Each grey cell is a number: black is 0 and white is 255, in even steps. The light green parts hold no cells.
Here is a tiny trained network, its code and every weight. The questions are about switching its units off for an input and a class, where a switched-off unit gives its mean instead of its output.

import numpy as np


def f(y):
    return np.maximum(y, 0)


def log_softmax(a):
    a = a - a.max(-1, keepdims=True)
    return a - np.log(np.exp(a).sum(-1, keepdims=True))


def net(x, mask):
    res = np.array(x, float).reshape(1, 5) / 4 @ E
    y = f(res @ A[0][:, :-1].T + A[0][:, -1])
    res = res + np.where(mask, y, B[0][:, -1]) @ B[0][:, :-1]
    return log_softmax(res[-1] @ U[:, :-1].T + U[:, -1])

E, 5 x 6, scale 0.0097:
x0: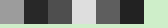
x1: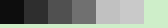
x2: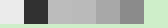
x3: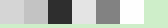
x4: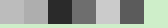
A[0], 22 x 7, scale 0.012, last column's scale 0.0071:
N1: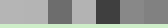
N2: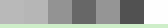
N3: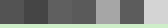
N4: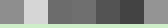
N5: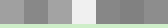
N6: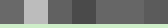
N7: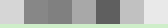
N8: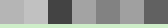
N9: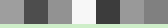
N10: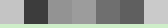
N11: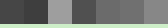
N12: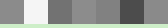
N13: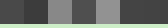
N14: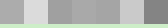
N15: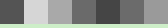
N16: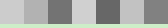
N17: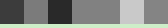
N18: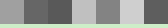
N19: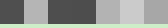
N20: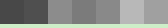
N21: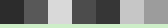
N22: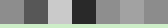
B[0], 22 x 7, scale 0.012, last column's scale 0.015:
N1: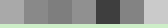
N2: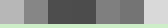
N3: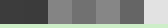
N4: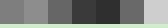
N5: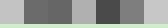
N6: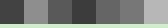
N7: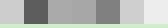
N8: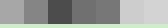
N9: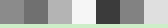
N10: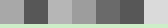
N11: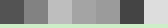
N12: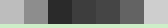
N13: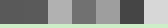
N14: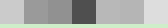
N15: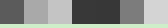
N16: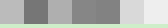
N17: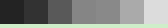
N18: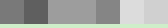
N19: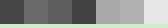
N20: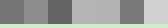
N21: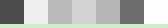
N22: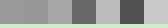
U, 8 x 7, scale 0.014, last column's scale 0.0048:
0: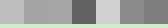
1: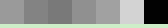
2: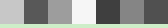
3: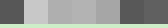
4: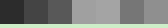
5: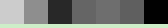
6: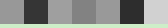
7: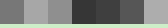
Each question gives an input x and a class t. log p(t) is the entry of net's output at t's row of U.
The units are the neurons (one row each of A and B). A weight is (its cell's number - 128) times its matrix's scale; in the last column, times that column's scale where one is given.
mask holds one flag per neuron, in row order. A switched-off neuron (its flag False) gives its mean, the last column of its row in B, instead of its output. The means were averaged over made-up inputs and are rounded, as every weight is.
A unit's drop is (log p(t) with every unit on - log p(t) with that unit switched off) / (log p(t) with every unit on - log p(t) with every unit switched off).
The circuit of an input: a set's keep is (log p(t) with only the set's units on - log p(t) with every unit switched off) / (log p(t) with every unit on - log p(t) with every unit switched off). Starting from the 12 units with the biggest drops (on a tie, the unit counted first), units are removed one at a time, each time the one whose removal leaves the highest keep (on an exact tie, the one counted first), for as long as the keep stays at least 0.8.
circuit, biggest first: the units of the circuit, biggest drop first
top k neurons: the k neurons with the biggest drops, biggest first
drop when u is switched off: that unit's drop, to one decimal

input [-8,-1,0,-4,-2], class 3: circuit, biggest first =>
(N21)
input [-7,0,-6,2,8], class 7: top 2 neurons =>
(N15; N6)
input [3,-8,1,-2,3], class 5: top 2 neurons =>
(N2; N12)
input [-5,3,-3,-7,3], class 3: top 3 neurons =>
(N21; N22; N11)
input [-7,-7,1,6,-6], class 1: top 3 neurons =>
(N14; N10; N8)
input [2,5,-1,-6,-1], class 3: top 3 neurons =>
(N21; N11; N19)
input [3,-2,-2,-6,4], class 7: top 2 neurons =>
(N4; N7)
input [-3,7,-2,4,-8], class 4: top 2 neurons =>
(N17; N19)
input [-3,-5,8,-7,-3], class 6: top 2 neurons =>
(N10; N2)
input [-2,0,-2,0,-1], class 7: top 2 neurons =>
(N9; N11)
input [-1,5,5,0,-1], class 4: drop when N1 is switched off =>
0.1
